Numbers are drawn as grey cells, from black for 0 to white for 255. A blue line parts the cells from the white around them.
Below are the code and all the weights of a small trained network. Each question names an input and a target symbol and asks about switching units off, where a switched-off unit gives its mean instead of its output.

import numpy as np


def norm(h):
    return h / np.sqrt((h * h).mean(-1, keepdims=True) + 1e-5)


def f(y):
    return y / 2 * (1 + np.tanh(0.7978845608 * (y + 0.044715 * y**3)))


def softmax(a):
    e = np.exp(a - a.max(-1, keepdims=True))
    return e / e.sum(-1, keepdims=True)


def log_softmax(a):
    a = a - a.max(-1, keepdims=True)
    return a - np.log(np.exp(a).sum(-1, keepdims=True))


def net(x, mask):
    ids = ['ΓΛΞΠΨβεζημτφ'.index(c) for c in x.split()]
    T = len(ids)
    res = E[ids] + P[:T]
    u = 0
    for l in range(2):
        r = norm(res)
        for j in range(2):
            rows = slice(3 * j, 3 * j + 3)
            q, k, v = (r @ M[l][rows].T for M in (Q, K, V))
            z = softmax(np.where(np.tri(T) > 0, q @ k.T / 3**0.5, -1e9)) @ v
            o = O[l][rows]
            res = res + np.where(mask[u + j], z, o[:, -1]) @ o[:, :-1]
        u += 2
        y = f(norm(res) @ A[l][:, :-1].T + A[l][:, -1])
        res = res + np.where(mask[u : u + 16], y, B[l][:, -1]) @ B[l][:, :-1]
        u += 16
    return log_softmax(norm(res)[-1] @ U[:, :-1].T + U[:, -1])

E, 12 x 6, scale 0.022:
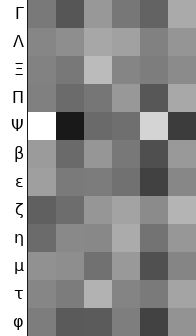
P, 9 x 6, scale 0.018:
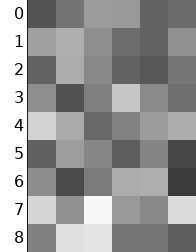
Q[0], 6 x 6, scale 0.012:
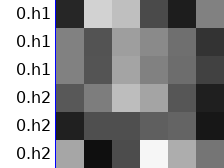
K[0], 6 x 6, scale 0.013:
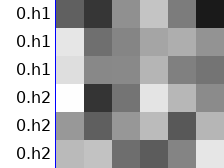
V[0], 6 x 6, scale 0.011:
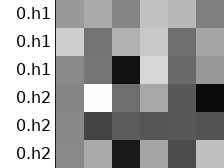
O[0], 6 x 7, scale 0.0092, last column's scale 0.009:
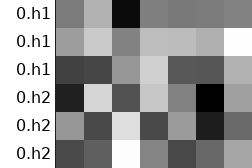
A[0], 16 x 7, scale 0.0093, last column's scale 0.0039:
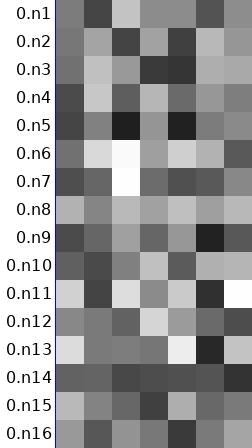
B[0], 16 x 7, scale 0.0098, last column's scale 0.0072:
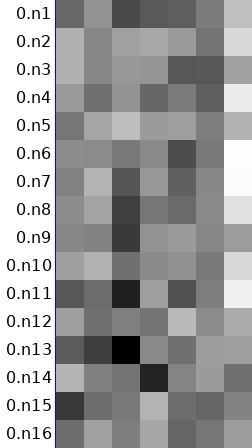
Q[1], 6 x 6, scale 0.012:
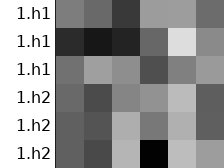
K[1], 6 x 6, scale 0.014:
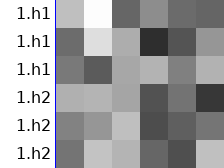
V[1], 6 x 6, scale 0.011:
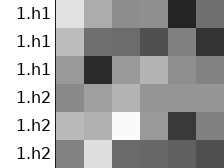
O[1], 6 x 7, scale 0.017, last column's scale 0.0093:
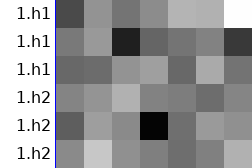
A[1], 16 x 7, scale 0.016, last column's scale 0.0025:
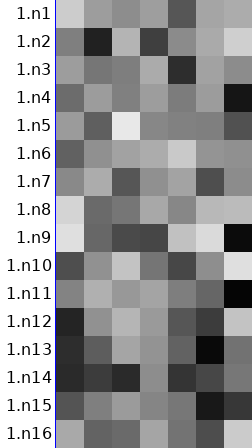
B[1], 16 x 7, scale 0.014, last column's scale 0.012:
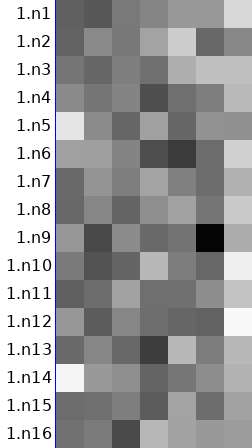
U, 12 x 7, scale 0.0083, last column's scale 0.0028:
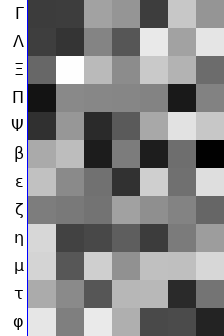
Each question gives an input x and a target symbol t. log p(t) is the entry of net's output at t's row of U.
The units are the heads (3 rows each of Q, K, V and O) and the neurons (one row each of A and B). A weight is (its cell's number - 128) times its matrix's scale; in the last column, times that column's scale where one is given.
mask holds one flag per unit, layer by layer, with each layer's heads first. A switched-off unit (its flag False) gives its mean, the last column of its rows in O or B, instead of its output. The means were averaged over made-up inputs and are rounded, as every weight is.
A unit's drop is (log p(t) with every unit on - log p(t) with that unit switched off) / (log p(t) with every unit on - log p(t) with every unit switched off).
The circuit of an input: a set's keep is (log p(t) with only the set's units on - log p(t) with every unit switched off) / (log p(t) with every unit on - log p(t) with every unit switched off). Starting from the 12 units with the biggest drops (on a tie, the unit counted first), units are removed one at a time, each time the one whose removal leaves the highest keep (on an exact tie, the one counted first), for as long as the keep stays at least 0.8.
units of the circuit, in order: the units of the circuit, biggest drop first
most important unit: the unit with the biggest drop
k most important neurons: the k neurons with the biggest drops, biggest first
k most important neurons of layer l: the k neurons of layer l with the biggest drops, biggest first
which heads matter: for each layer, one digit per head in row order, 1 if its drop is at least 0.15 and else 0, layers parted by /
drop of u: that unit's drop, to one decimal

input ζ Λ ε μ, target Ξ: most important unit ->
0.h1
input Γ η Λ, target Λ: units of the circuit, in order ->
0.h2, 1.n2, 1.h2
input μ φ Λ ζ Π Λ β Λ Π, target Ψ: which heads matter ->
01 / 00
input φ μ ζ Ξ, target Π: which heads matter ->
01 / 00
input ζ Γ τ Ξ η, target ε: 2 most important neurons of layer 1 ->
1.n9, 1.n10
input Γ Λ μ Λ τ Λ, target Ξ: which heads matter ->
11 / 00
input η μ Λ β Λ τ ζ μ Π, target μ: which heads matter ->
01 / 00
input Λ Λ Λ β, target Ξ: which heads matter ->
11 / 00
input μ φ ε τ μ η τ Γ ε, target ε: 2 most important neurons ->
1.n9, 1.n10
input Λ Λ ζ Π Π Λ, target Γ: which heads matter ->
01 / 00
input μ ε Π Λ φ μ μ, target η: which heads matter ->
11 / 00
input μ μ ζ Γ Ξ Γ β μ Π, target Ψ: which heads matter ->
11 / 00
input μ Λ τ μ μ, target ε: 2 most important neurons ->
1.n9, 0.n11
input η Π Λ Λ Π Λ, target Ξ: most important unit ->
0.h2
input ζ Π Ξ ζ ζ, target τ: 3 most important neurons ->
1.n9, 0.n13, 0.n15
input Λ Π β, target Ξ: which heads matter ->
10 / 00
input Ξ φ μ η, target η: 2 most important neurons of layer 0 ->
0.n11, 0.n7
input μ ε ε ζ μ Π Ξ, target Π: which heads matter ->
11 / 00
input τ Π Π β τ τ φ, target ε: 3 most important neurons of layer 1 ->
1.n9, 1.n10, 1.n6
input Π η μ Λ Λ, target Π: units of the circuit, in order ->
0.h2
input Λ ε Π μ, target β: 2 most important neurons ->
0.n11, 1.n14
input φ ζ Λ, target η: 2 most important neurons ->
1.n14, 0.n11
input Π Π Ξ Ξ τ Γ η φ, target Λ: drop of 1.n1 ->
0.1
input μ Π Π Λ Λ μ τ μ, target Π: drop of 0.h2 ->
0.8
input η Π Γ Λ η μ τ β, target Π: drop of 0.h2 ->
0.8
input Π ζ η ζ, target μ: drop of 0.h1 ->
0.1
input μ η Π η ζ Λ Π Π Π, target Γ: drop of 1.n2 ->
0.0
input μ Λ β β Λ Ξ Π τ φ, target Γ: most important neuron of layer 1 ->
1.n3
